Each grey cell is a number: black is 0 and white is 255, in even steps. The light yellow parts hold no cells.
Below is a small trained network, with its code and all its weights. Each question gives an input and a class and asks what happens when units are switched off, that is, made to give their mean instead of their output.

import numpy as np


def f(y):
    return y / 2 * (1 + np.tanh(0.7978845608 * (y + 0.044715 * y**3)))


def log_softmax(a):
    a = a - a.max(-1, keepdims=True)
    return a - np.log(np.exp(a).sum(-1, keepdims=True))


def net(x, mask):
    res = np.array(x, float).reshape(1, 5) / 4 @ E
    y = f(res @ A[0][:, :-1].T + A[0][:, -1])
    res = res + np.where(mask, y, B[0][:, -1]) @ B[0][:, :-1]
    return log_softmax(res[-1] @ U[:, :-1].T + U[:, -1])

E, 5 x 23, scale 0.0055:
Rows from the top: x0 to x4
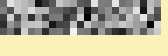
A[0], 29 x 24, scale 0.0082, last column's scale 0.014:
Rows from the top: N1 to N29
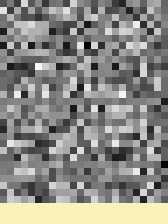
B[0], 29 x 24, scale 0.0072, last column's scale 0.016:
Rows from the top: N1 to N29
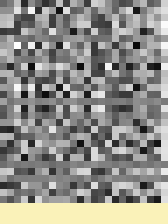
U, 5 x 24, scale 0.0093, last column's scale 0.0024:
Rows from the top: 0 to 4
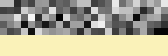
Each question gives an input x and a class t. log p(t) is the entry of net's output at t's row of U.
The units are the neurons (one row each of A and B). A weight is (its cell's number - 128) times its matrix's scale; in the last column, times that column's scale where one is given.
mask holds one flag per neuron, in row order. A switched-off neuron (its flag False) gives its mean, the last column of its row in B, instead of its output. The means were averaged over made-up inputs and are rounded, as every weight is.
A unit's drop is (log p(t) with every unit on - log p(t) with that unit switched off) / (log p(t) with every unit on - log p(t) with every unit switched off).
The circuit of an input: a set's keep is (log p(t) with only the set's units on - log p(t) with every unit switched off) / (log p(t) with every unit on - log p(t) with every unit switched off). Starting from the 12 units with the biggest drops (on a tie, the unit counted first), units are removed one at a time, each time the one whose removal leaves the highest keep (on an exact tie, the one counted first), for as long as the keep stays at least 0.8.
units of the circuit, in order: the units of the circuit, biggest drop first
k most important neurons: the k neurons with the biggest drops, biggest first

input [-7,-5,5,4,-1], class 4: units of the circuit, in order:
N10
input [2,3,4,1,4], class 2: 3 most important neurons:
N7, N14, N16
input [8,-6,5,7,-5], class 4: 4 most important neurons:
N21, N29, N27, N22
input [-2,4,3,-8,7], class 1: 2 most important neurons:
N27, N22
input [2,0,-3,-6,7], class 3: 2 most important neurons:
N23, N1
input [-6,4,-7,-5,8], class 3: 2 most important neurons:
N23, N12
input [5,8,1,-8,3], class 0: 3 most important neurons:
N25, N4, N5
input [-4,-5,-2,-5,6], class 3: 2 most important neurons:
N23, N4
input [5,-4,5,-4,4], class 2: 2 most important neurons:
N7, N10
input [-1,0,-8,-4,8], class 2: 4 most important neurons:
N2, N13, N14, N16
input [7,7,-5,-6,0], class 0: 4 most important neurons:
N25, N4, N10, N6
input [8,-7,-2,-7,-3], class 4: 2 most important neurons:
N29, N21
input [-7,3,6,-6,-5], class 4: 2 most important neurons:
N10, N5
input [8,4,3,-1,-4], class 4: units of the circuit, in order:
N21
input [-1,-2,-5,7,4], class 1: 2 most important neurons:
N5, N19
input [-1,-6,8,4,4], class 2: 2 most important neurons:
N7, N18
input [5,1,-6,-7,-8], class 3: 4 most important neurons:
N14, N5, N19, N17
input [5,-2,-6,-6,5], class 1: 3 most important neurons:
N22, N27, N7
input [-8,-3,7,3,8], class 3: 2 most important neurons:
N1, N23
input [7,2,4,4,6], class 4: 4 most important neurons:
N21, N29, N14, N16
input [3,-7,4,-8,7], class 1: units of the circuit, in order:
N27
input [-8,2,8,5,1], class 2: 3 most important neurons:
N7, N18, N21
